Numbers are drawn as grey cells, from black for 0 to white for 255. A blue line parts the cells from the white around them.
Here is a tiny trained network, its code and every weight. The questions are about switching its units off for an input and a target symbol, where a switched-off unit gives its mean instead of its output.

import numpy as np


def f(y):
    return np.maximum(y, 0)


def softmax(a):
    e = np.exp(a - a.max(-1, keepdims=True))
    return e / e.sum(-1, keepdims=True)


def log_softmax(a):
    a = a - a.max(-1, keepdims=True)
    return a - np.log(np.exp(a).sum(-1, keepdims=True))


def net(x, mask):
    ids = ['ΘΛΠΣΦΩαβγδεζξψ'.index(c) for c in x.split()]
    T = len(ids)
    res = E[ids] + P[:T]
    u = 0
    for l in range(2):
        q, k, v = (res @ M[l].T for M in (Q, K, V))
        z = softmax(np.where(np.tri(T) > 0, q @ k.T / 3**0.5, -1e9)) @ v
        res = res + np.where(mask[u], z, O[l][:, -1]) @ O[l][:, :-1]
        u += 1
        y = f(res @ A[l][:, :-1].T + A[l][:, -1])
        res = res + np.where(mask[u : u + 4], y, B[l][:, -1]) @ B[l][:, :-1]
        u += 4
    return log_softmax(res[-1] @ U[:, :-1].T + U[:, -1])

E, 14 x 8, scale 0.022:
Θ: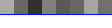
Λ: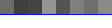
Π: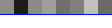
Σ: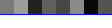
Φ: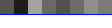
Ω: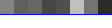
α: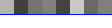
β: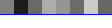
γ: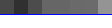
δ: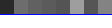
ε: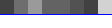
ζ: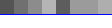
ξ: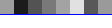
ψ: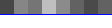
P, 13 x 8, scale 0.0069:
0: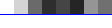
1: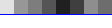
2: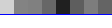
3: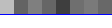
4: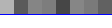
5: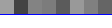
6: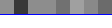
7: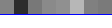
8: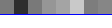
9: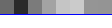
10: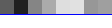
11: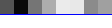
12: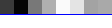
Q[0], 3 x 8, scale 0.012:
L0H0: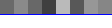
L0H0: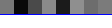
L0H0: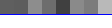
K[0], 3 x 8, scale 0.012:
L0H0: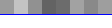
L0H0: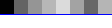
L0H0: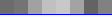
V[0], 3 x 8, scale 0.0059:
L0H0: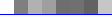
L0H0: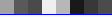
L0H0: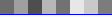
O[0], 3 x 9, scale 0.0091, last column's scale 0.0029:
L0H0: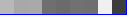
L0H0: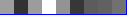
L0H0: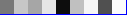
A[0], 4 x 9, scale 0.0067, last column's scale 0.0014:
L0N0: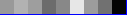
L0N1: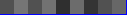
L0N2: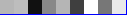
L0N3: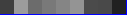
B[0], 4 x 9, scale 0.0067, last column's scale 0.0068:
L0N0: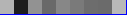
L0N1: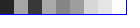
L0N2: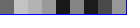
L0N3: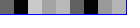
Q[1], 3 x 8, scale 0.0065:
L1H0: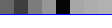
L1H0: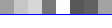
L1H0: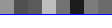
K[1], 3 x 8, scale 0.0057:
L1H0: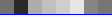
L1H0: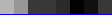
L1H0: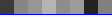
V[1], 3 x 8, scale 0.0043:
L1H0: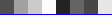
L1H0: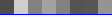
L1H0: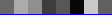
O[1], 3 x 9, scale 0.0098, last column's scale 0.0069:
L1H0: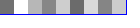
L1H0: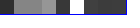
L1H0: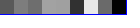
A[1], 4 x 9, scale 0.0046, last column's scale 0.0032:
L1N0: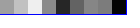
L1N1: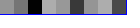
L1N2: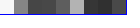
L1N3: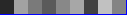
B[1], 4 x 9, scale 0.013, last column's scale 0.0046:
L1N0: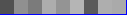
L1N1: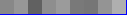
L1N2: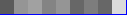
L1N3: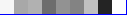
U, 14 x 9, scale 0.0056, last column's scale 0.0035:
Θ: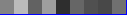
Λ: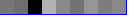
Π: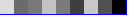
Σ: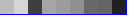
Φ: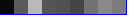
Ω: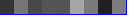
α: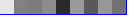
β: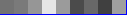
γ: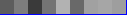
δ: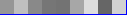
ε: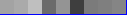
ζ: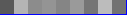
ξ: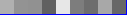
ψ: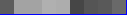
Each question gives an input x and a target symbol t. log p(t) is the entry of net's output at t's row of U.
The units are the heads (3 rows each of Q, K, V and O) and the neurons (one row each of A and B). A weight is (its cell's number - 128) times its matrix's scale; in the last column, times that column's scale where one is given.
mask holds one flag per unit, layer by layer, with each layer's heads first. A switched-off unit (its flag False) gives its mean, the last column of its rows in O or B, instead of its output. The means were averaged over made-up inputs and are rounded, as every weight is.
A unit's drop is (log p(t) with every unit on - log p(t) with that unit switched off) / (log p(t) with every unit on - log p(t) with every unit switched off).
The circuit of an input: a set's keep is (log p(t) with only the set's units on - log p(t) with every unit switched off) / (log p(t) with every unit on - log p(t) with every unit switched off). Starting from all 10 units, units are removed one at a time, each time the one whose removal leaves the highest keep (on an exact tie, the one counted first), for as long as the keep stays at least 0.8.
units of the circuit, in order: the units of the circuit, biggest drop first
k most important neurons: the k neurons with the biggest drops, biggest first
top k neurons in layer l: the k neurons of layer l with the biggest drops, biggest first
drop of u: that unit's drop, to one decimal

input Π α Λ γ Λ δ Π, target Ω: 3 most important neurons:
L0N1; L0N3; L1N3
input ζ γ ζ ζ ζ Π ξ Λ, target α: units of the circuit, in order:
L1H0
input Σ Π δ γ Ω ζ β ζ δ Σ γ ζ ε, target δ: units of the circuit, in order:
L1N3; L0H0
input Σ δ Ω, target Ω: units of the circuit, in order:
L0H0; L1H0
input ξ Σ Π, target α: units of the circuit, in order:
L1H0; L0N2
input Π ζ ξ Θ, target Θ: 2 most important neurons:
L0N2; L1N2
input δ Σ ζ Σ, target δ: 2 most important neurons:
L1N3; L0N1
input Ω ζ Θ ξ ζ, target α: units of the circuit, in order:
L1H0; L0N1
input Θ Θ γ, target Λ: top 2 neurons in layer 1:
L1N1; L1N2
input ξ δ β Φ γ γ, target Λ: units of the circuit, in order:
L1H0; L0N1; L0H0
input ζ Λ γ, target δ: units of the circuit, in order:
L0H0; L1H0
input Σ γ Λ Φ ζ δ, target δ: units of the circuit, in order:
L1H0; L0H0
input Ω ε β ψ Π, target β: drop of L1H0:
0.2
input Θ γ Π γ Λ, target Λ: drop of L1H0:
0.2
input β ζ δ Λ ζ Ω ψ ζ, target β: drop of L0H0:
1.1
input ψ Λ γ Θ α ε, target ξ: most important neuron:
L1N3
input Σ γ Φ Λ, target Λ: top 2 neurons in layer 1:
L1N1; L1N3
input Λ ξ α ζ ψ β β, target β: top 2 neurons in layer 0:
L0N1; L0N2
